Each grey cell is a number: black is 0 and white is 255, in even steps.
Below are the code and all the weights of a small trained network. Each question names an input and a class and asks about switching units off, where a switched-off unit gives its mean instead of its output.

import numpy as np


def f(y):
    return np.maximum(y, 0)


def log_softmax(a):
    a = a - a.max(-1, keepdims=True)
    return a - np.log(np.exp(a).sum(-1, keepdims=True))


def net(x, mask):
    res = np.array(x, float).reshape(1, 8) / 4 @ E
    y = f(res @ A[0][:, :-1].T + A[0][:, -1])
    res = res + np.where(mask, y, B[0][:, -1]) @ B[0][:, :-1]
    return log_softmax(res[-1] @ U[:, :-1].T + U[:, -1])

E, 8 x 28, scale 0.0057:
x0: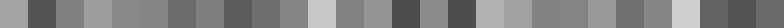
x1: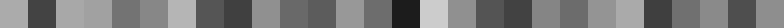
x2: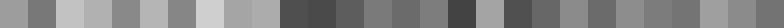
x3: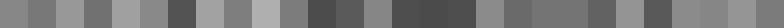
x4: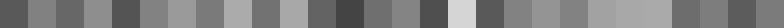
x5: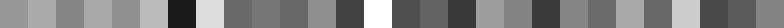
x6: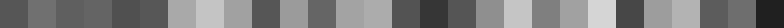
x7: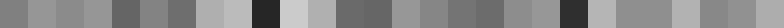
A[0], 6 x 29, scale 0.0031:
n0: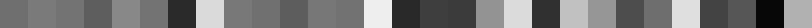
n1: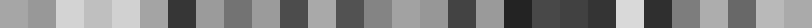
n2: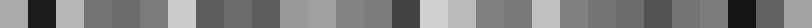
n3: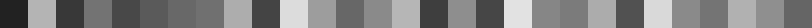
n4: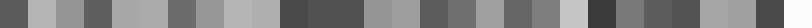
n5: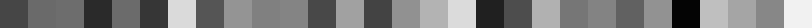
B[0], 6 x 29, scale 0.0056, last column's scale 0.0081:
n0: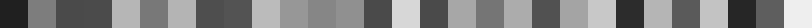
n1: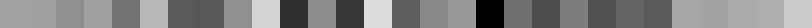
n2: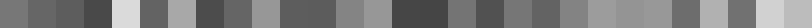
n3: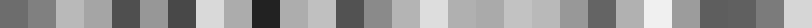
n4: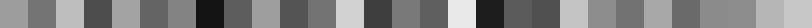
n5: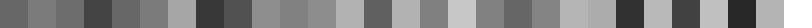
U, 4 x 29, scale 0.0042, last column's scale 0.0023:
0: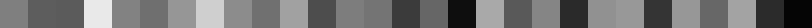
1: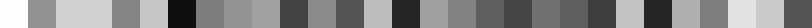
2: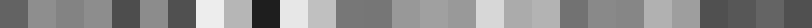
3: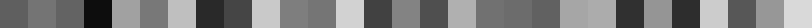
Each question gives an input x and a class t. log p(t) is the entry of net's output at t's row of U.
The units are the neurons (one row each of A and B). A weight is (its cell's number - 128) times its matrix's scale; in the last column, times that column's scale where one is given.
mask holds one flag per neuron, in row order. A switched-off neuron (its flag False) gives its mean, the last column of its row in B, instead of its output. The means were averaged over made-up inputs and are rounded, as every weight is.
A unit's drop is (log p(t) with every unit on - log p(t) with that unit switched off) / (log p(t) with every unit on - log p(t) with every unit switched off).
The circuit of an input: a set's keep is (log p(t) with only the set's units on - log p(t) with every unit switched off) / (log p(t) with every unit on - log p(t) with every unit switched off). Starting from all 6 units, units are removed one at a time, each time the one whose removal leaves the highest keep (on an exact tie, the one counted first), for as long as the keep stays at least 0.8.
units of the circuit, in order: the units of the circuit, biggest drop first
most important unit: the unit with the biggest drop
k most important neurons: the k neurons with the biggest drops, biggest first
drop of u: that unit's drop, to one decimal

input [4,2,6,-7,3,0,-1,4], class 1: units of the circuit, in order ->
(n0; n5)
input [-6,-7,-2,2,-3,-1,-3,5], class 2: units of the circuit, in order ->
(n3; n0)
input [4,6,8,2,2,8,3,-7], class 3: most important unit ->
n0
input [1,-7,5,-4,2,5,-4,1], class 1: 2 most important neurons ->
(n5; n1)
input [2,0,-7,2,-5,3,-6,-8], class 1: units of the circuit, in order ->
(n5; n0)
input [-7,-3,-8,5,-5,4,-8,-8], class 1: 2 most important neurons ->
(n0; n1)
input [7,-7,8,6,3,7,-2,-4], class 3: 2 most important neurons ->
(n0; n4)
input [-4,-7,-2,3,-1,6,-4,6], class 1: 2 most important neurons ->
(n1; n5)
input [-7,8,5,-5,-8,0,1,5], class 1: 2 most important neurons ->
(n0; n1)
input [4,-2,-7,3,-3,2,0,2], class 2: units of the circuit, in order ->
(n5; n4)
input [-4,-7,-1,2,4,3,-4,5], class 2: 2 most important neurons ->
(n3; n2)
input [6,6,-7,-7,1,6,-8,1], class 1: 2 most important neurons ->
(n0; n5)
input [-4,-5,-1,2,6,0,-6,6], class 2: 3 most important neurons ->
(n3; n0; n2)
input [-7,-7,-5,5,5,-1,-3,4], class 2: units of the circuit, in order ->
(n3)
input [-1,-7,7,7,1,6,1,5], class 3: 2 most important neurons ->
(n0; n4)
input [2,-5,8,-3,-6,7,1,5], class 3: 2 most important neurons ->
(n0; n3)
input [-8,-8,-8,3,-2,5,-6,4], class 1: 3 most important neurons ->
(n0; n1; n5)
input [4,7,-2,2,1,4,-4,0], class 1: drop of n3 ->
0.0
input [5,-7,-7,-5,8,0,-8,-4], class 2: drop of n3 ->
0.2
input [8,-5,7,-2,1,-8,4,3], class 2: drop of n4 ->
0.1
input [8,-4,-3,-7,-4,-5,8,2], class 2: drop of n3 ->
0.5
